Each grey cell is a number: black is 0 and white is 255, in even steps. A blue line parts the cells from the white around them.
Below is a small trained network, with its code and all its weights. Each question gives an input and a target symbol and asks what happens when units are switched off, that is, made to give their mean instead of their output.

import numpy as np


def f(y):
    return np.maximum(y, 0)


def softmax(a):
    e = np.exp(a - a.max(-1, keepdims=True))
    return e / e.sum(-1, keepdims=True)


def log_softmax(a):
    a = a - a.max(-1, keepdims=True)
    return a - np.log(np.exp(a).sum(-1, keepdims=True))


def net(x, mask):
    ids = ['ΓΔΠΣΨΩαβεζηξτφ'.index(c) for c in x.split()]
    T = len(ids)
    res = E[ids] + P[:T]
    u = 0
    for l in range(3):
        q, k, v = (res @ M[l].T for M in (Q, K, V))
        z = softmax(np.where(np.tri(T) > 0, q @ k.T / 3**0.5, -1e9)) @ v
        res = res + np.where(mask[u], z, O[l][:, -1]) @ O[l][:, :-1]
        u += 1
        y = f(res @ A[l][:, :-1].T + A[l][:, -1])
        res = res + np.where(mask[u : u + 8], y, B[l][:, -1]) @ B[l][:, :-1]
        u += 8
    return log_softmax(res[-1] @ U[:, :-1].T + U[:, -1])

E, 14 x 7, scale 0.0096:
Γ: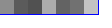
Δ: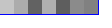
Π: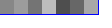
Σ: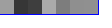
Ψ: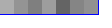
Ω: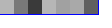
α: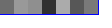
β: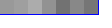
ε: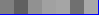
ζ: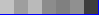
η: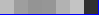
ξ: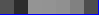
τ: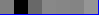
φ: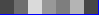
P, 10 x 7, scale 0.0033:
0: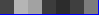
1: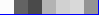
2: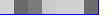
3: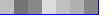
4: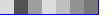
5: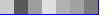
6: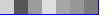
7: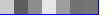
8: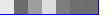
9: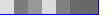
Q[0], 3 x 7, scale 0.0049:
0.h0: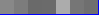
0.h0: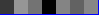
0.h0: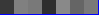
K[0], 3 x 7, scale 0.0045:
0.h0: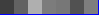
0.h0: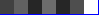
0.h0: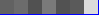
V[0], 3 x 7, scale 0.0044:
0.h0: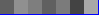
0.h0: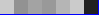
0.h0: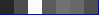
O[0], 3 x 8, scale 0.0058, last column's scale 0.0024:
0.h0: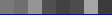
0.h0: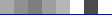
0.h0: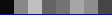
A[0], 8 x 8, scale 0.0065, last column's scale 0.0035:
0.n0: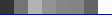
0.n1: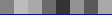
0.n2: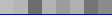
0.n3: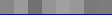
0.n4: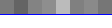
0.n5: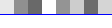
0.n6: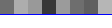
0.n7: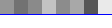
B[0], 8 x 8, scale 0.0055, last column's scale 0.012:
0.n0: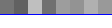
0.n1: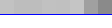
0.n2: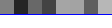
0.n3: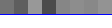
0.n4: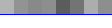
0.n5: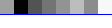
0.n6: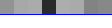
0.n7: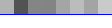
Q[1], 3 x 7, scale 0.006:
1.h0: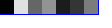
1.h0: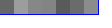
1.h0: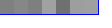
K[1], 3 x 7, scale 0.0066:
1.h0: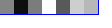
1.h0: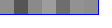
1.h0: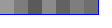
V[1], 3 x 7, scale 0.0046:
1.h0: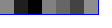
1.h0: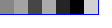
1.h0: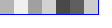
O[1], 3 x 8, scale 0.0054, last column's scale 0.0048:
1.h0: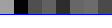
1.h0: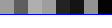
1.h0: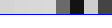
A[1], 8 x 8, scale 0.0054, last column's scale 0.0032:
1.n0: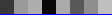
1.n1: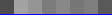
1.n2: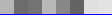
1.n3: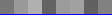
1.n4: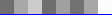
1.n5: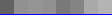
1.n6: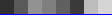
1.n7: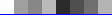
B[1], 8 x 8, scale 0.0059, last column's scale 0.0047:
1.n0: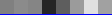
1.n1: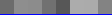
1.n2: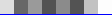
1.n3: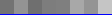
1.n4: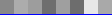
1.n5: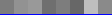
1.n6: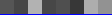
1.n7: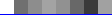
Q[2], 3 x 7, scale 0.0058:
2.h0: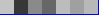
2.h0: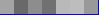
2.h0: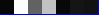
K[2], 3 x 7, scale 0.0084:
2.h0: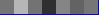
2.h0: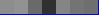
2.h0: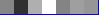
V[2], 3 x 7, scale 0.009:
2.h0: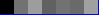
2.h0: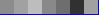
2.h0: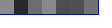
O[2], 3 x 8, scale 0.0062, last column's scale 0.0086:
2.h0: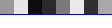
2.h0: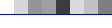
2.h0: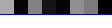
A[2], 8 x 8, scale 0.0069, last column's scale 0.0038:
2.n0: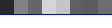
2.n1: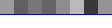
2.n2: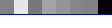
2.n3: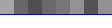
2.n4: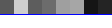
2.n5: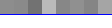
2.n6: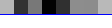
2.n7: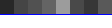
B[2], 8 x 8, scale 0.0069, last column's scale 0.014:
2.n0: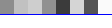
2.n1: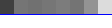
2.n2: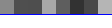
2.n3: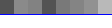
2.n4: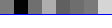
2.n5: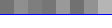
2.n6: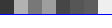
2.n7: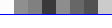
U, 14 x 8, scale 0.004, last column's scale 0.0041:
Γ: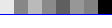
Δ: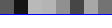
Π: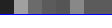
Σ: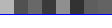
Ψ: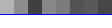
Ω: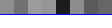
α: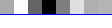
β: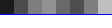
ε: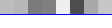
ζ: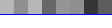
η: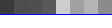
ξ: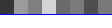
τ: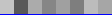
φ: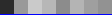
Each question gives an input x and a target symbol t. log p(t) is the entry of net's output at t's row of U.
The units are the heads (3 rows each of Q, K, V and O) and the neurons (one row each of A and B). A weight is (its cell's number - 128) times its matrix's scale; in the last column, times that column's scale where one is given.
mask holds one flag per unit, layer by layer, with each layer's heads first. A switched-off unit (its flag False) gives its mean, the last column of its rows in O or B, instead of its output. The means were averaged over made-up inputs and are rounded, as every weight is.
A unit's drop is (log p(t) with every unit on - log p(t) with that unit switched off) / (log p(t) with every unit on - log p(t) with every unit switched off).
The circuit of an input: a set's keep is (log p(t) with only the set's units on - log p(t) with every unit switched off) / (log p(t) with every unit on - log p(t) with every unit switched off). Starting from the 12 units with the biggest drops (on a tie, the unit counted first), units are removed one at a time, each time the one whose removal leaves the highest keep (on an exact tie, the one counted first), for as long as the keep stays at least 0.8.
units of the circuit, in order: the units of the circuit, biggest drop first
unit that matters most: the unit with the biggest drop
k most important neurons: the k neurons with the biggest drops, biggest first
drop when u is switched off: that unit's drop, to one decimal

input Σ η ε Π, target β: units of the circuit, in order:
2.h0, 1.h0
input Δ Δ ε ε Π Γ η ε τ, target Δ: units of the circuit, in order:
2.h0
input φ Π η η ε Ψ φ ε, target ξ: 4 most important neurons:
2.n2, 0.n5, 2.n4, 2.n0
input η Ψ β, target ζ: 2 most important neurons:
2.n7, 2.n0
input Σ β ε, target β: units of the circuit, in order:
2.h0, 1.h0
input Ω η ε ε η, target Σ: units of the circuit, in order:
2.h0, 2.n7, 1.h0
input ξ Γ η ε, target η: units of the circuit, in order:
2.h0, 0.h0, 1.h0
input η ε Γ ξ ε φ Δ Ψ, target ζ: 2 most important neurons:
2.n7, 2.n0
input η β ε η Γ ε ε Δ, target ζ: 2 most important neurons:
2.n7, 2.n0
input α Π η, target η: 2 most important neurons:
2.n4, 2.n0
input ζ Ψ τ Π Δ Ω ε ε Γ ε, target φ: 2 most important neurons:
2.n0, 0.n5
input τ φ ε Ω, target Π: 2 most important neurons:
2.n6, 1.n6
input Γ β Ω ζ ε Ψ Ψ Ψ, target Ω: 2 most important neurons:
0.n5, 2.n6
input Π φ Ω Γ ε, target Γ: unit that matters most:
1.h0
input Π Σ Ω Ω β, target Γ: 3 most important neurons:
0.n5, 1.n7, 0.n2
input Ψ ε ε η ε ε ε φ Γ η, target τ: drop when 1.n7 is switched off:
0.2
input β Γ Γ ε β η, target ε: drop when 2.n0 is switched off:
0.2
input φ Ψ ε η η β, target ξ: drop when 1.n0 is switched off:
0.1
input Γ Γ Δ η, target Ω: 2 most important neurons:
2.n6, 0.n5
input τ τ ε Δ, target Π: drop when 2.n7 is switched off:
0.1
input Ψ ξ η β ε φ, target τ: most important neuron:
0.n5
